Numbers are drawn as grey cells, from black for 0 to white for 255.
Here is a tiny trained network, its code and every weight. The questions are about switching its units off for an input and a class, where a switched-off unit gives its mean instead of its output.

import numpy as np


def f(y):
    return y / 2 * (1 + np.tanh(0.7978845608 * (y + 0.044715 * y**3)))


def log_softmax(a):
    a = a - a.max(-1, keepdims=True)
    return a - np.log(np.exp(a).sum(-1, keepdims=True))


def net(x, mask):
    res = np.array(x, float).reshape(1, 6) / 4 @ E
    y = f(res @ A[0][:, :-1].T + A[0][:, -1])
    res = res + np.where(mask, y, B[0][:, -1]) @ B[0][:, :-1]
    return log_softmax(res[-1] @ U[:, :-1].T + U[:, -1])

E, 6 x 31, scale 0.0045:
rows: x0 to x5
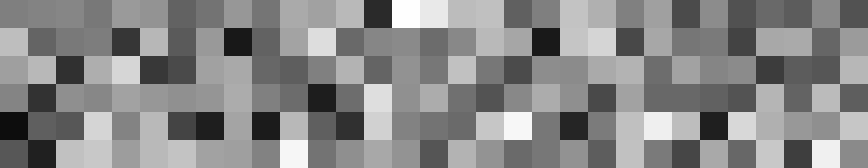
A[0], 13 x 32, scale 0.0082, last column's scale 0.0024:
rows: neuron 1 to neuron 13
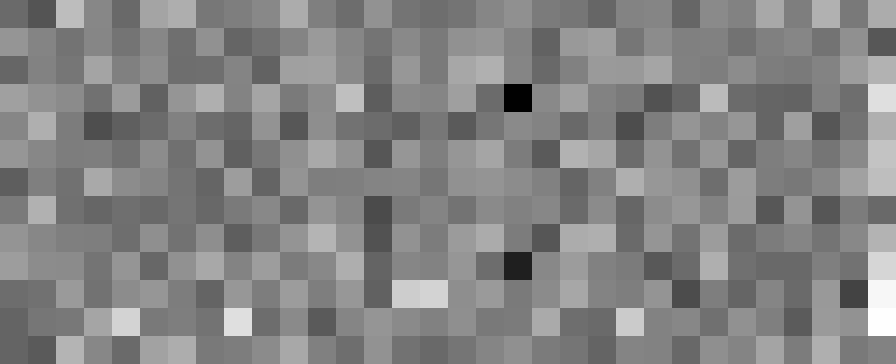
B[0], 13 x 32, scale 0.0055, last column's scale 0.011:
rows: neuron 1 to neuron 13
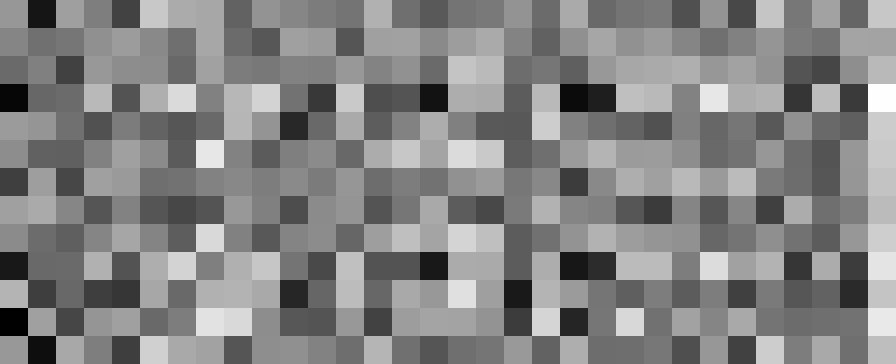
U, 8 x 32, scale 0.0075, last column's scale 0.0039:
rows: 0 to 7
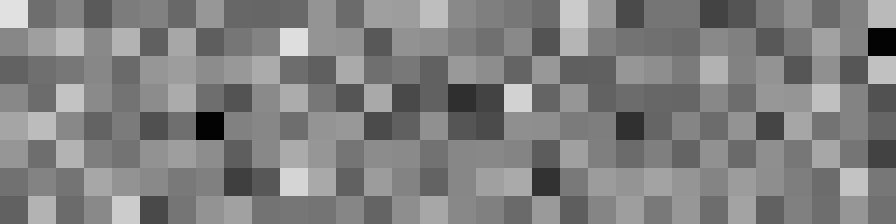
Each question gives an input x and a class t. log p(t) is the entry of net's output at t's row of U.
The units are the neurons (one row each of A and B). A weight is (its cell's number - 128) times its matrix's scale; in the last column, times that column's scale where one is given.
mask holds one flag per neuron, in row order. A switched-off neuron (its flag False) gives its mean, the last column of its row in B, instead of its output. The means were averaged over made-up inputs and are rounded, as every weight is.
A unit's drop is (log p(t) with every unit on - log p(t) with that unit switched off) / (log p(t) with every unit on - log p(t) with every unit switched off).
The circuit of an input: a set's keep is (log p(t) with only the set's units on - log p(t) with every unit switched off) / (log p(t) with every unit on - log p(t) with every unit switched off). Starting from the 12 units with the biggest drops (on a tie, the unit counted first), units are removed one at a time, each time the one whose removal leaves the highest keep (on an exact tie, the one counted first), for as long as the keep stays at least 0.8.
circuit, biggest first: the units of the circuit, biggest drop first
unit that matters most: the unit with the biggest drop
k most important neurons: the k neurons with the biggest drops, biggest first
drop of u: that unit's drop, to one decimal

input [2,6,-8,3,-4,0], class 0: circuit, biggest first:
[neuron 4; neuron 10; neuron 12]
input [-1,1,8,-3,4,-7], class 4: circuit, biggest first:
[neuron 8; neuron 12; neuron 4]
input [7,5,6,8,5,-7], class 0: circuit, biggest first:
[neuron 4]
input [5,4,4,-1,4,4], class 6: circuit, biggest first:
[neuron 4; neuron 10]
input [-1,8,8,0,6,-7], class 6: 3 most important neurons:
[neuron 12; neuron 11; neuron 2]
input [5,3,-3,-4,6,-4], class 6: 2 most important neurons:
[neuron 12; neuron 3]
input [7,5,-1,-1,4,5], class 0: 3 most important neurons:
[neuron 4; neuron 11; neuron 10]
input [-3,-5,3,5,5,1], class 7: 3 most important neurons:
[neuron 4; neuron 10; neuron 12]
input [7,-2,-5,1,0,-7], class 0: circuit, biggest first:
[neuron 4; neuron 10]
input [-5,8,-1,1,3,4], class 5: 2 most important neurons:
[neuron 1; neuron 13]
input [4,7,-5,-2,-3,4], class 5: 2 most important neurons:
[neuron 12; neuron 5]
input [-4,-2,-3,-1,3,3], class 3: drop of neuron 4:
0.2
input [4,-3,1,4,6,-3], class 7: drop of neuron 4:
0.2
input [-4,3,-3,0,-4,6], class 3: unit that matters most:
neuron 12
